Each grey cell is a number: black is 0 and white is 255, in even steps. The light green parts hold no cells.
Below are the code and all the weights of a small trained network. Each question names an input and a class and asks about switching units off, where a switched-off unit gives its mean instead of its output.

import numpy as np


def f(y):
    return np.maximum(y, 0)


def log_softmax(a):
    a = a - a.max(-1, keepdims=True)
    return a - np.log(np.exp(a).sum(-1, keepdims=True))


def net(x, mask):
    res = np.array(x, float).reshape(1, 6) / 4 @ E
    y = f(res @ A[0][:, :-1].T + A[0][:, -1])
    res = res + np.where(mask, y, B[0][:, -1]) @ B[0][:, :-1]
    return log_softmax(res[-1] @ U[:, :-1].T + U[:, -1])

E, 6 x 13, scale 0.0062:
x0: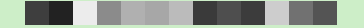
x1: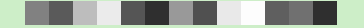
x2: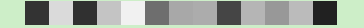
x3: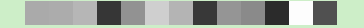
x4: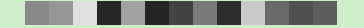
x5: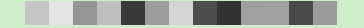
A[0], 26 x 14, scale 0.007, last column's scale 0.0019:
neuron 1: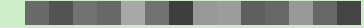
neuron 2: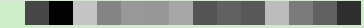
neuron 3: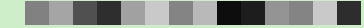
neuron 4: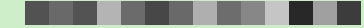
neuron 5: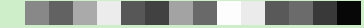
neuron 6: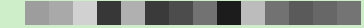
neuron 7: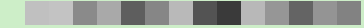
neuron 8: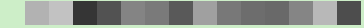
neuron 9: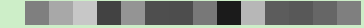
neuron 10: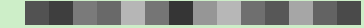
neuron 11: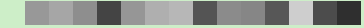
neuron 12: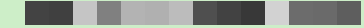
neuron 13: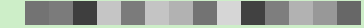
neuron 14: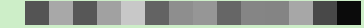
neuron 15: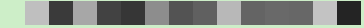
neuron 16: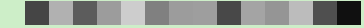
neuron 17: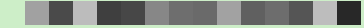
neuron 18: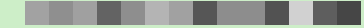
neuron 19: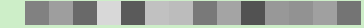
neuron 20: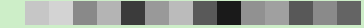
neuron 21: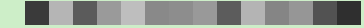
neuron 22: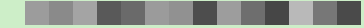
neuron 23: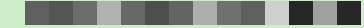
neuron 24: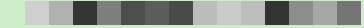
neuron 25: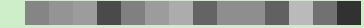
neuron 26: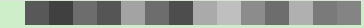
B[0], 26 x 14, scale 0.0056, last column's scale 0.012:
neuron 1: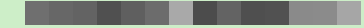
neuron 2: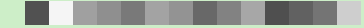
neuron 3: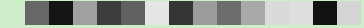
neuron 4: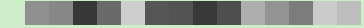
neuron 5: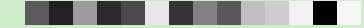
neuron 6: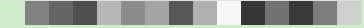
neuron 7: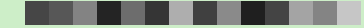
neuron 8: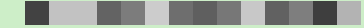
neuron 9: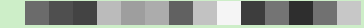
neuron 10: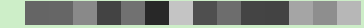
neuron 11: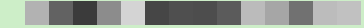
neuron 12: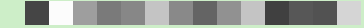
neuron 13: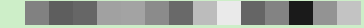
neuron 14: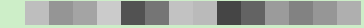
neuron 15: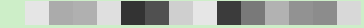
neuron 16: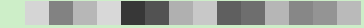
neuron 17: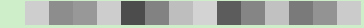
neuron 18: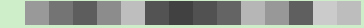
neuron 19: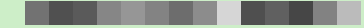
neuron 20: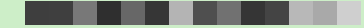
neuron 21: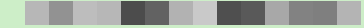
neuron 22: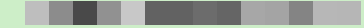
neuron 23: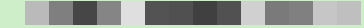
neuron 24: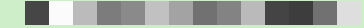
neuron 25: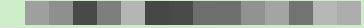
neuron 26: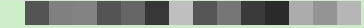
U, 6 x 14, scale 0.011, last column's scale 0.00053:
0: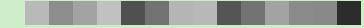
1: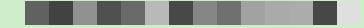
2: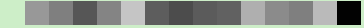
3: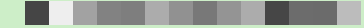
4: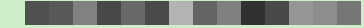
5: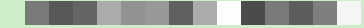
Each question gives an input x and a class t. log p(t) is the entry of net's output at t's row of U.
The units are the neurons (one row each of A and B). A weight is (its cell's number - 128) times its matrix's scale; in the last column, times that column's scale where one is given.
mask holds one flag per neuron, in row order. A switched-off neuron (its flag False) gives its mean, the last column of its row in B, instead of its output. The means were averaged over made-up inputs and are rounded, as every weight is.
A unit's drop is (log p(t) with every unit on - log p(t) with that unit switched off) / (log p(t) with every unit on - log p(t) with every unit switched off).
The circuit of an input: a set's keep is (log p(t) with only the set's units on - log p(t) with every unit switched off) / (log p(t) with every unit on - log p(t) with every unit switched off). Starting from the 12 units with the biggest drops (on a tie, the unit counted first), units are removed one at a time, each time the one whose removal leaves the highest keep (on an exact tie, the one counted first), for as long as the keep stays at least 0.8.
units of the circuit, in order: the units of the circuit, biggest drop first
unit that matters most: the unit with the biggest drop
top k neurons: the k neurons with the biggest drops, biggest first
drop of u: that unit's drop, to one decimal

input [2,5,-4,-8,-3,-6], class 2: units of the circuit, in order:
[neuron 23]
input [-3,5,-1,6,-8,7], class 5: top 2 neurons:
[neuron 13; neuron 19]
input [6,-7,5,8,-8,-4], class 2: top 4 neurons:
[neuron 11; neuron 5; neuron 18; neuron 25]
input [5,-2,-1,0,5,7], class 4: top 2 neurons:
[neuron 20; neuron 7]
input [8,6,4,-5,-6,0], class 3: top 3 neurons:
[neuron 2; neuron 12; neuron 3]
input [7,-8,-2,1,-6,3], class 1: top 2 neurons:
[neuron 3; neuron 24]
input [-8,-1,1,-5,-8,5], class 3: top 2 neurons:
[neuron 24; neuron 8]
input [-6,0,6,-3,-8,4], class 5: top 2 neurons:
[neuron 13; neuron 19]
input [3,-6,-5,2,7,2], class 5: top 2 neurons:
[neuron 6; neuron 9]
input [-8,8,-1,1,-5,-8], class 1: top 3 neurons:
[neuron 5; neuron 12; neuron 2]
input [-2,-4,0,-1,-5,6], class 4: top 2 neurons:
[neuron 20; neuron 5]
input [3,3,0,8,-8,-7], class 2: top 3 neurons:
[neuron 11; neuron 18; neuron 22]
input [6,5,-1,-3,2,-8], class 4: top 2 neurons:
[neuron 10; neuron 26]
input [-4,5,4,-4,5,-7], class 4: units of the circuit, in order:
[neuron 26; neuron 10]
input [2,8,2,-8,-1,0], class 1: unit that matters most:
neuron 5
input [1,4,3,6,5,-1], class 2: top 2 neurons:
[neuron 11; neuron 18]
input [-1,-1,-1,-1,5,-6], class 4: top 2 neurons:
[neuron 10; neuron 26]
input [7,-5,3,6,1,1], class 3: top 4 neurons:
[neuron 12; neuron 5; neuron 2; neuron 23]
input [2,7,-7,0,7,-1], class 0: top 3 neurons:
[neuron 15; neuron 17; neuron 3]
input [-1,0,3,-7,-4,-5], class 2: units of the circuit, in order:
[neuron 4]
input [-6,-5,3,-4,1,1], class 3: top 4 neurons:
[neuron 5; neuron 24; neuron 8; neuron 11]
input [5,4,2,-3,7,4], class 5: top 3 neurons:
[neuron 6; neuron 9; neuron 24]
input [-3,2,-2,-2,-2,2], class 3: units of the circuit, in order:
[neuron 24; neuron 16]
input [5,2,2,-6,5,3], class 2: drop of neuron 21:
0.0
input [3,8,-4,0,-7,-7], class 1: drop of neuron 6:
0.1
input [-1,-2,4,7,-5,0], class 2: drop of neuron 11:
0.2
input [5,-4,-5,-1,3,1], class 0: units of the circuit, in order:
[neuron 17]
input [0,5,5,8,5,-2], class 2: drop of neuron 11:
0.2
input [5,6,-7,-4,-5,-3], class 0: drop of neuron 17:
0.3
